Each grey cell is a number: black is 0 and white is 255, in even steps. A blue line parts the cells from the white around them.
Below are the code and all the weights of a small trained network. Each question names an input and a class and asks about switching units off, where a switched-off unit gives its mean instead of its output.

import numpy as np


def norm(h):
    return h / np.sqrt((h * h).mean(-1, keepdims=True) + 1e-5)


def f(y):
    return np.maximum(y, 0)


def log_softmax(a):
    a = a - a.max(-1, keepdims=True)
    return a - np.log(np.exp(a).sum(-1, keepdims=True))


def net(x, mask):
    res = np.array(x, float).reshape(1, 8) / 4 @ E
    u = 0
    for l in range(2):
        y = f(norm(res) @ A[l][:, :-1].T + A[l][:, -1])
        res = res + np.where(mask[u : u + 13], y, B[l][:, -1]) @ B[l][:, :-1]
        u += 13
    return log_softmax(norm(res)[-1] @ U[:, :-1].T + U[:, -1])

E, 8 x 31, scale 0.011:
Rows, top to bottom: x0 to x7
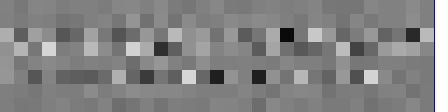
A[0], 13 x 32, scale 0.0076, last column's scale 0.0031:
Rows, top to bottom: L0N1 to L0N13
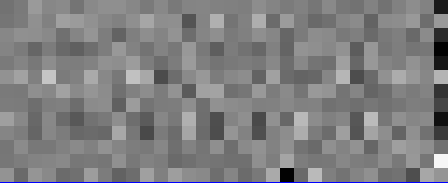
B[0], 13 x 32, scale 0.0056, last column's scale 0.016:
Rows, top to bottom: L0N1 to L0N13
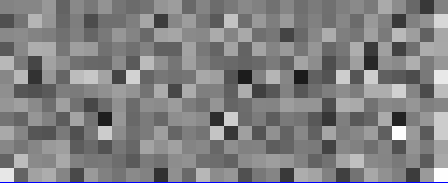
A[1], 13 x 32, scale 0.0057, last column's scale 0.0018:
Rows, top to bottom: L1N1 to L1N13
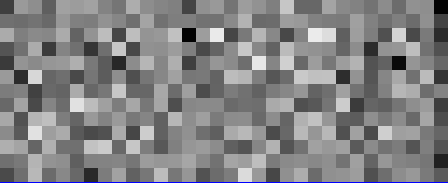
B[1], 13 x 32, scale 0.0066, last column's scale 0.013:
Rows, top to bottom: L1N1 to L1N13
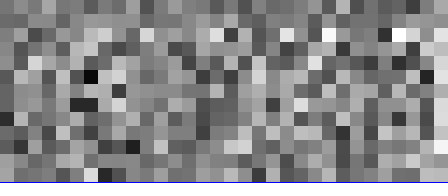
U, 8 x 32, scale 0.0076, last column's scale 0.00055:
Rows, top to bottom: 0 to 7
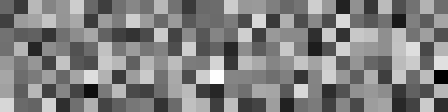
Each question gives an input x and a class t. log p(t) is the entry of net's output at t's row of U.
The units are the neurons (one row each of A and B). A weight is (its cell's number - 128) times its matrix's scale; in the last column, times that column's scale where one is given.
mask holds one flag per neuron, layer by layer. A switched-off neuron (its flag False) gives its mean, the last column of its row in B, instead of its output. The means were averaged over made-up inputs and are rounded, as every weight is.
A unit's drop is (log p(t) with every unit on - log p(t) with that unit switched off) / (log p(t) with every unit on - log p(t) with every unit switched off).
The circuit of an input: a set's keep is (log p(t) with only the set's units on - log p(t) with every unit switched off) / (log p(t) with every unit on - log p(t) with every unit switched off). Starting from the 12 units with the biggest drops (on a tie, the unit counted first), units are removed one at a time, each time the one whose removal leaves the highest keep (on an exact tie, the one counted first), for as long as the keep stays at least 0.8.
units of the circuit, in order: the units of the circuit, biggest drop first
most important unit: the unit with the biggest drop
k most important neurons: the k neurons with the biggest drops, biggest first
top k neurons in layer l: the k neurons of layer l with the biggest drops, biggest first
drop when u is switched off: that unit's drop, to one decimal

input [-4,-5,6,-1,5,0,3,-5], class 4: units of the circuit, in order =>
L1N3; L0N2
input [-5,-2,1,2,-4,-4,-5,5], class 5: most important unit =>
L0N9
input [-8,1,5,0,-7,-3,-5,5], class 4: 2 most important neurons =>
L0N6; L1N6
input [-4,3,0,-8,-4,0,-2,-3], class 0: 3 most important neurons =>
L0N13; L0N10; L0N7
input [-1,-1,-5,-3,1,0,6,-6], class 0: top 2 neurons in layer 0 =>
L0N6; L0N7
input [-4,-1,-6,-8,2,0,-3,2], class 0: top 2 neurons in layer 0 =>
L0N7; L0N10
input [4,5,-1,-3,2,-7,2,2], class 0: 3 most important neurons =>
L0N6; L0N13; L0N2
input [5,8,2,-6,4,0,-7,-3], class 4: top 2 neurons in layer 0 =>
L0N9; L0N2
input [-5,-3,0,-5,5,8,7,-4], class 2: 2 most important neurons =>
L0N13; L0N10
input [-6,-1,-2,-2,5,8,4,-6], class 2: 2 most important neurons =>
L0N6; L0N10
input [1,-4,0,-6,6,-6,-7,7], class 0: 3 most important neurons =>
L0N13; L0N6; L0N10
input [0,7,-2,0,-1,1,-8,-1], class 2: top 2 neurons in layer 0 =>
L0N6; L0N13
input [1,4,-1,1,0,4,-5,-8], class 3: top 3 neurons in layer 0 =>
L0N10; L0N13; L0N9
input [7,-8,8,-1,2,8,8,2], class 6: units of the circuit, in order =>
L0N6
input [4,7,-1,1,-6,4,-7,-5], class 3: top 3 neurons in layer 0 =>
L0N13; L0N10; L0N9
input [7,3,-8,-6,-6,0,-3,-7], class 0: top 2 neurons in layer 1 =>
L1N5; L1N3
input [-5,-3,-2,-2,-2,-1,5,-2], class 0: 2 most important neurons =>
L0N6; L0N13
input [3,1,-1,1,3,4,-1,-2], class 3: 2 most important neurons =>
L0N10; L0N13
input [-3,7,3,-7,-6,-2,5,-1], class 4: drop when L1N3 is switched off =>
0.2
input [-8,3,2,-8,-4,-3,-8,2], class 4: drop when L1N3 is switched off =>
0.1
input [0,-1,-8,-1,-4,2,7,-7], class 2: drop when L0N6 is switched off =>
1.1
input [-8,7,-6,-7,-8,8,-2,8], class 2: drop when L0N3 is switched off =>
0.0
